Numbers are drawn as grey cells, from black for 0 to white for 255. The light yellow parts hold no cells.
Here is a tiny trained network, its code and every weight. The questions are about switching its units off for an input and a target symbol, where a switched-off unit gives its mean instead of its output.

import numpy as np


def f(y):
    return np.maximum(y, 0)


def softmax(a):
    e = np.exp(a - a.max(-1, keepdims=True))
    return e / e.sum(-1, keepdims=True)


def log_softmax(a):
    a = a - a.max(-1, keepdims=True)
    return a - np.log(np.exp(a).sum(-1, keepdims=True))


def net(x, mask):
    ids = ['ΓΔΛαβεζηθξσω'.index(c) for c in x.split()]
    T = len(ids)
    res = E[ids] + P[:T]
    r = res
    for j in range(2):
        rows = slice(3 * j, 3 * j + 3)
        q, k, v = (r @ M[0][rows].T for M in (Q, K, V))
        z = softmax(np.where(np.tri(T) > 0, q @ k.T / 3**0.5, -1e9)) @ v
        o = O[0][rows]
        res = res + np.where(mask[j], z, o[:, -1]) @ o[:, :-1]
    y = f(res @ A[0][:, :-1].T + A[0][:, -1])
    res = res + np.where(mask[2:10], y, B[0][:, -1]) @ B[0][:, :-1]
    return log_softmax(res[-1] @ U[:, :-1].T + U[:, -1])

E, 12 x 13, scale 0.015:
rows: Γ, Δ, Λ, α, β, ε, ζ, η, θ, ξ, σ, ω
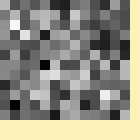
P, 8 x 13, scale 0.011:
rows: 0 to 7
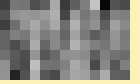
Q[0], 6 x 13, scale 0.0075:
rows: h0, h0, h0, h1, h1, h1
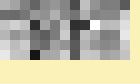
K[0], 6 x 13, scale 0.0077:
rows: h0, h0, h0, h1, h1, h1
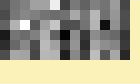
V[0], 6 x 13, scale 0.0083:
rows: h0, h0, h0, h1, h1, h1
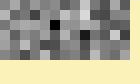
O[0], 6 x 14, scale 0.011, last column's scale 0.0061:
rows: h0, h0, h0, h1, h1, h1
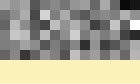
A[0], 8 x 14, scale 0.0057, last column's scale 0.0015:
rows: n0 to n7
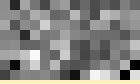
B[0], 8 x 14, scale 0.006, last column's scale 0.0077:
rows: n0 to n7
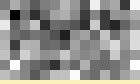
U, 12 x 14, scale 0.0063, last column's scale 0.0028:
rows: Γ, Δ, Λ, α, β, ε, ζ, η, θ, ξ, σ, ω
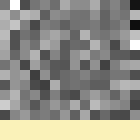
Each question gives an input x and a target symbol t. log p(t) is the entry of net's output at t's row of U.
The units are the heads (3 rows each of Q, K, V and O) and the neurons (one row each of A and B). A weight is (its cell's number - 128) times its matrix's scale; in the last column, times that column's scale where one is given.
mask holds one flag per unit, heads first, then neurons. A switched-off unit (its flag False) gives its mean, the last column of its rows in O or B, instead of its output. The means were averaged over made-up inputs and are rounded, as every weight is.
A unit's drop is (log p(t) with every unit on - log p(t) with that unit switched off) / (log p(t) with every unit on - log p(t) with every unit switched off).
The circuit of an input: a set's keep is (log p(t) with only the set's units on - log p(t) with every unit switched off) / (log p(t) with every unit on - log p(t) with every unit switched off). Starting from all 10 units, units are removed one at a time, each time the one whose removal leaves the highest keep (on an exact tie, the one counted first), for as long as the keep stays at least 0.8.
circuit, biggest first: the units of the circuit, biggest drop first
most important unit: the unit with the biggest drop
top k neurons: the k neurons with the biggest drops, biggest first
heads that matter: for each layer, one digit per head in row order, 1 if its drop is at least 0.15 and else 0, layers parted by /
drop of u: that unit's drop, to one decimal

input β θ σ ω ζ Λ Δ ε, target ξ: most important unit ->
h1
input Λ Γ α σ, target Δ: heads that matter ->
01
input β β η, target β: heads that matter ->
10
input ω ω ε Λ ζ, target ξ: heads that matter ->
11
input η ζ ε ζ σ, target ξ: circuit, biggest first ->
(h1; n6; h0)
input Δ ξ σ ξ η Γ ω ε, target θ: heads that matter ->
10
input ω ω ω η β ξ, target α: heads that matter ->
01
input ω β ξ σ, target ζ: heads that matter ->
11
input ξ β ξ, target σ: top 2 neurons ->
(n7; n1)
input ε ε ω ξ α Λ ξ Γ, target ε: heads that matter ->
10
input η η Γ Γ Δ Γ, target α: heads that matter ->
01
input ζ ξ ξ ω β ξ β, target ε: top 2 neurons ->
(n3; n6)
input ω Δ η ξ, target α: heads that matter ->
01
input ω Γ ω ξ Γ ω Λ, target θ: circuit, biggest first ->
(h0)
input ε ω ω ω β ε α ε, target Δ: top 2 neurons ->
(n5; n4)
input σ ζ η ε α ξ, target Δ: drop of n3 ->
-0.1
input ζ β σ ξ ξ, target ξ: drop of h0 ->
0.2
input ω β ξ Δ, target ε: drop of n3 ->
0.1
